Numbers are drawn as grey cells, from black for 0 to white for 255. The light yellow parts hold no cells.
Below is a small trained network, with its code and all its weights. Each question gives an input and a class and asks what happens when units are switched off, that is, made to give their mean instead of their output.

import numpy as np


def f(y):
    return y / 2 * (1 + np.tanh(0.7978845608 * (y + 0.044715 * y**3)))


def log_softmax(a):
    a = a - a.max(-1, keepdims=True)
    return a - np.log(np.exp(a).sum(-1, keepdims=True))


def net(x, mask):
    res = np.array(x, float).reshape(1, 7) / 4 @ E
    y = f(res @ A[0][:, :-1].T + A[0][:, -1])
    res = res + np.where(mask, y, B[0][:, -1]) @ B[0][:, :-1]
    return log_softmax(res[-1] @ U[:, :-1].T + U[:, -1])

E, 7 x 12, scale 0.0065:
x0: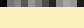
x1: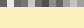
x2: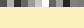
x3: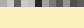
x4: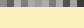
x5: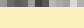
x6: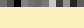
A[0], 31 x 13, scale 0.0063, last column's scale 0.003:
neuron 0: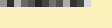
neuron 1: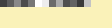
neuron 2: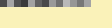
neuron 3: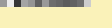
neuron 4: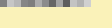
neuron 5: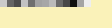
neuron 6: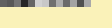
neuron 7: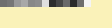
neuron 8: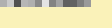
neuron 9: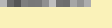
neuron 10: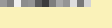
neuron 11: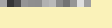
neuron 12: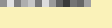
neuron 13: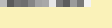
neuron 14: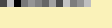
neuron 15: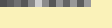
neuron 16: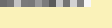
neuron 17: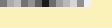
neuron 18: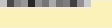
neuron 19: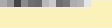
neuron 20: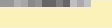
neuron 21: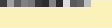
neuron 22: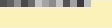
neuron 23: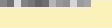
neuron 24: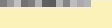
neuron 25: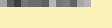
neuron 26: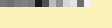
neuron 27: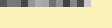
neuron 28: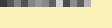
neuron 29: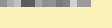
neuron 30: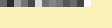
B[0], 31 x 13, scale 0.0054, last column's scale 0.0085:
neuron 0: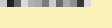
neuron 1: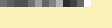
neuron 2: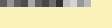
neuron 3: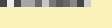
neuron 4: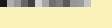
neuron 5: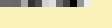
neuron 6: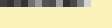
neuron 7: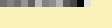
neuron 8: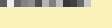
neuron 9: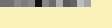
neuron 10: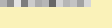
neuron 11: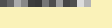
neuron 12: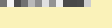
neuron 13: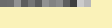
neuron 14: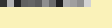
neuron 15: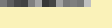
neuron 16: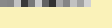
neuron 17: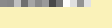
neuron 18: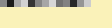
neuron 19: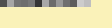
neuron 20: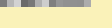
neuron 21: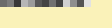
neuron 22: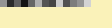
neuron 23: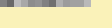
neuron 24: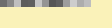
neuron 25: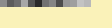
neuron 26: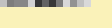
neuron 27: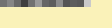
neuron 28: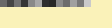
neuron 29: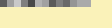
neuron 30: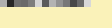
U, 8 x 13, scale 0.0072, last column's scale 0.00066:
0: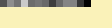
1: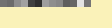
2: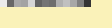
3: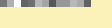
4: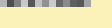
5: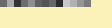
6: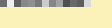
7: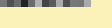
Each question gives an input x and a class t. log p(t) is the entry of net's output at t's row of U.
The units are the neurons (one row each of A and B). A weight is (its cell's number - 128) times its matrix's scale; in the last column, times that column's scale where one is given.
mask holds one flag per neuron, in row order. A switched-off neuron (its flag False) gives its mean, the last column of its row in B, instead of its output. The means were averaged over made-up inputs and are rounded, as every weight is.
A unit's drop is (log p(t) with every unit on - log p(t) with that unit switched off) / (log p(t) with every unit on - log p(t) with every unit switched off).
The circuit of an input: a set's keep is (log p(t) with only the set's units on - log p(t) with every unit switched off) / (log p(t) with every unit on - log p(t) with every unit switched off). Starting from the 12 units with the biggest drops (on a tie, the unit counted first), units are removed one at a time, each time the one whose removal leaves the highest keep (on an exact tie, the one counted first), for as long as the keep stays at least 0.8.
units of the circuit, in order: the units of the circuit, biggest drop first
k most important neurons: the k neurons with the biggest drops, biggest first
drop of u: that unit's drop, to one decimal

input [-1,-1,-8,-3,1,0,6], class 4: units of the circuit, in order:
(neuron 0)
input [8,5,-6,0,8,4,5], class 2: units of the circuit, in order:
(neuron 10; neuron 26)
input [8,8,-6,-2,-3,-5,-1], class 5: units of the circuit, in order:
(neuron 21; neuron 2)
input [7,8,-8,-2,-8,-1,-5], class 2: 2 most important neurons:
(neuron 10; neuron 26)
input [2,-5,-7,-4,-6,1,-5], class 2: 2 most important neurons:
(neuron 0; neuron 26)
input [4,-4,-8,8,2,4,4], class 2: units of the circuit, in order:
(neuron 0; neuron 26)
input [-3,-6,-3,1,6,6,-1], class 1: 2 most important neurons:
(neuron 11; neuron 13)
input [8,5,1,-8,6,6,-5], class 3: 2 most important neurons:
(neuron 17; neuron 10)
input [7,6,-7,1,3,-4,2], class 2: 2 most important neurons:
(neuron 10; neuron 0)
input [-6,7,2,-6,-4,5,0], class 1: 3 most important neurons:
(neuron 11; neuron 19; neuron 9)
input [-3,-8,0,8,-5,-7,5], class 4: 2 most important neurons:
(neuron 18; neuron 0)
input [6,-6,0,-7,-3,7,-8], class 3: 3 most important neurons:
(neuron 10; neuron 17; neuron 24)
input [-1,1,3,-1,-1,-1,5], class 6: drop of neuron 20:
-0.1
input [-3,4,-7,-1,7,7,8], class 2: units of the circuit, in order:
(neuron 26)
